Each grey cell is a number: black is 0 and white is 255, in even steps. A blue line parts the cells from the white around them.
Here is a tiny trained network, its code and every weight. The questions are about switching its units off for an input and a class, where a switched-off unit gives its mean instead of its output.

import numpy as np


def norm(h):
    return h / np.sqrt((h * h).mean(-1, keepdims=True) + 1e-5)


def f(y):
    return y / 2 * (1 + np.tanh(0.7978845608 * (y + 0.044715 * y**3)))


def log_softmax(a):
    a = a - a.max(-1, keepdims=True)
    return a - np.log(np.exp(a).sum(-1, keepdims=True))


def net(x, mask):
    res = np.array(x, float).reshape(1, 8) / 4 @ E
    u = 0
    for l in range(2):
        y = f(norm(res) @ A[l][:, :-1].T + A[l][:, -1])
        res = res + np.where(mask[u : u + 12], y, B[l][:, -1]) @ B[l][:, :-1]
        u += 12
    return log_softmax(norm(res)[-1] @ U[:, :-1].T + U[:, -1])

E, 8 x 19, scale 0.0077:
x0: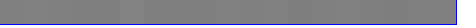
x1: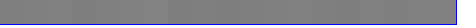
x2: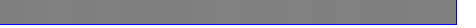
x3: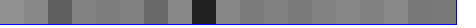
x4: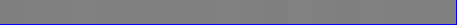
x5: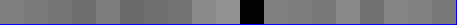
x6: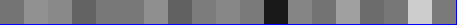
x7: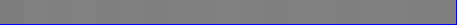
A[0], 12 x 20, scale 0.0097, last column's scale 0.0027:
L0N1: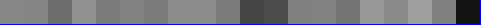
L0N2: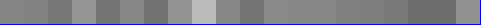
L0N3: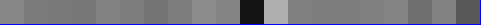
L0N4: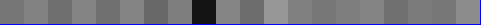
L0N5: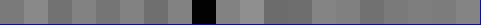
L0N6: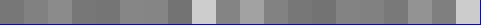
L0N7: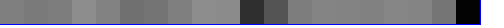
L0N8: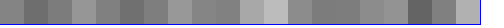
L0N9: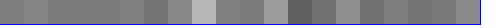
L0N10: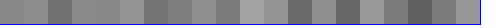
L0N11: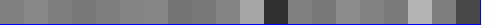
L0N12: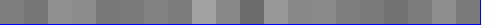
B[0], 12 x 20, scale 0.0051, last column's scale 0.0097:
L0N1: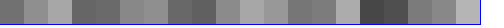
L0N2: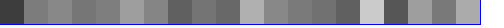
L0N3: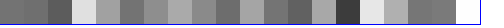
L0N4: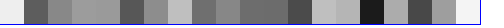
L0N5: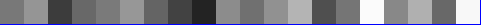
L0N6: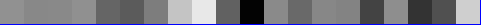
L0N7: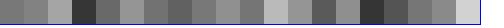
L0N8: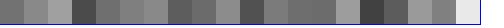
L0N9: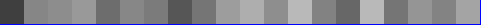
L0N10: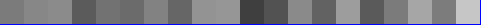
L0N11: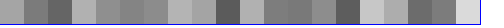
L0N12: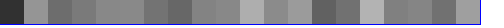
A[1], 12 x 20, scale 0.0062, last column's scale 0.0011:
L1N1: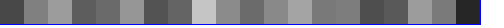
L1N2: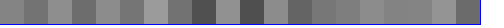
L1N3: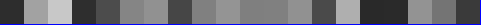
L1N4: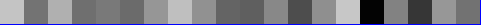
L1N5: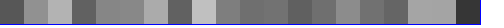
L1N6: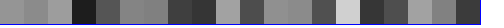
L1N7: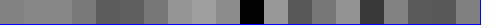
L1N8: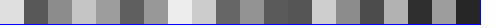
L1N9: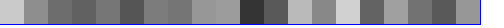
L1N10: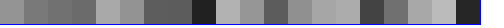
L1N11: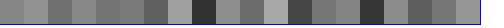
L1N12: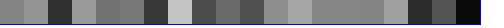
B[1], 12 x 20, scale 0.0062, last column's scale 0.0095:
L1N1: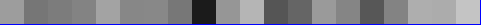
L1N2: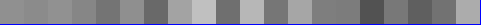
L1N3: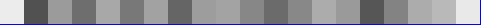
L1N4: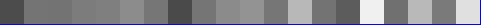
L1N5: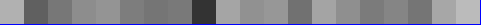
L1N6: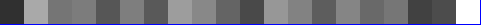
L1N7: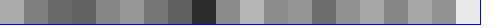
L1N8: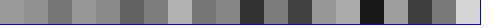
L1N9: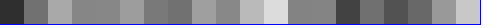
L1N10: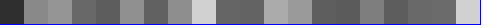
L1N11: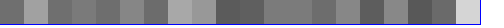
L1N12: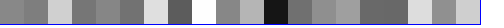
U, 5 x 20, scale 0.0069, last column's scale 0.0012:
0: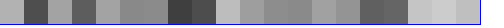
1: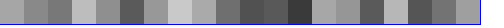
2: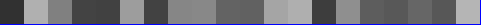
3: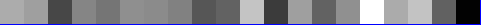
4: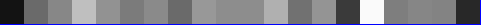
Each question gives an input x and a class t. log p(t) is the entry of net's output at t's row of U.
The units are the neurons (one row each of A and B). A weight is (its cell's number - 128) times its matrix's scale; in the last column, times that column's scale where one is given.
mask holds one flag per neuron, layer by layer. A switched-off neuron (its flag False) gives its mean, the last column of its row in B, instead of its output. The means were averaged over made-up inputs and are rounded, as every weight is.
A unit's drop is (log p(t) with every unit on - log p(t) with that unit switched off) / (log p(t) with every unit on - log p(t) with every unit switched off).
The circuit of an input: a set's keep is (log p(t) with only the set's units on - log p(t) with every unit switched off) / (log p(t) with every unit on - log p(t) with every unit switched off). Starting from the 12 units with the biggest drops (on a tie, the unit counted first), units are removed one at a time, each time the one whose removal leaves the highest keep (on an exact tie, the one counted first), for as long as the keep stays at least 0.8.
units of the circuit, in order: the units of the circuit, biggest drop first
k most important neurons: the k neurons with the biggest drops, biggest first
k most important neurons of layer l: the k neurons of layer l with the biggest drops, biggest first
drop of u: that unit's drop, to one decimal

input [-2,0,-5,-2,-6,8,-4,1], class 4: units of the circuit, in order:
(L0N3)
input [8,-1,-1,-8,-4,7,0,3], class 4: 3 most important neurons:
(L0N3 L0N8 L0N10)
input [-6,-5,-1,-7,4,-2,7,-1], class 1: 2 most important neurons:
(L0N11 L1N8)
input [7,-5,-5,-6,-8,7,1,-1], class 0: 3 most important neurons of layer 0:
(L0N7 L0N11 L0N1)
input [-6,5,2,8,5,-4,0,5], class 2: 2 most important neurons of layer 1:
(L1N10 L1N7)
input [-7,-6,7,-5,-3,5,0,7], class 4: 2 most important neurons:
(L0N3 L0N8)
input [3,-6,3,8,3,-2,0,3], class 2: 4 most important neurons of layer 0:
(L0N3 L0N5 L0N11 L0N4)
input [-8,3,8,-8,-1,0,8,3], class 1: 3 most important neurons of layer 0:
(L0N11 L0N8 L0N10)
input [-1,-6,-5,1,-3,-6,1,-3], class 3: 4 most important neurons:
(L0N4 L0N11 L0N7 L1N6)
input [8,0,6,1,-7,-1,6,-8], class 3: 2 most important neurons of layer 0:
(L0N11 L0N4)
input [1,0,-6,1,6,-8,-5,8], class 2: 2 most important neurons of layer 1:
(L1N6 L1N10)
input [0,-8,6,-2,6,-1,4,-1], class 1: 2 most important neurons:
(L0N11 L1N8)
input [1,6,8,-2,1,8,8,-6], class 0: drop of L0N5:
0.1
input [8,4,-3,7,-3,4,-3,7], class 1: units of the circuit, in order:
(L0N4)
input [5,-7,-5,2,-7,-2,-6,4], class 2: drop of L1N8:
0.0
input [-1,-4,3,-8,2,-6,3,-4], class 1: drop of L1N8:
0.2
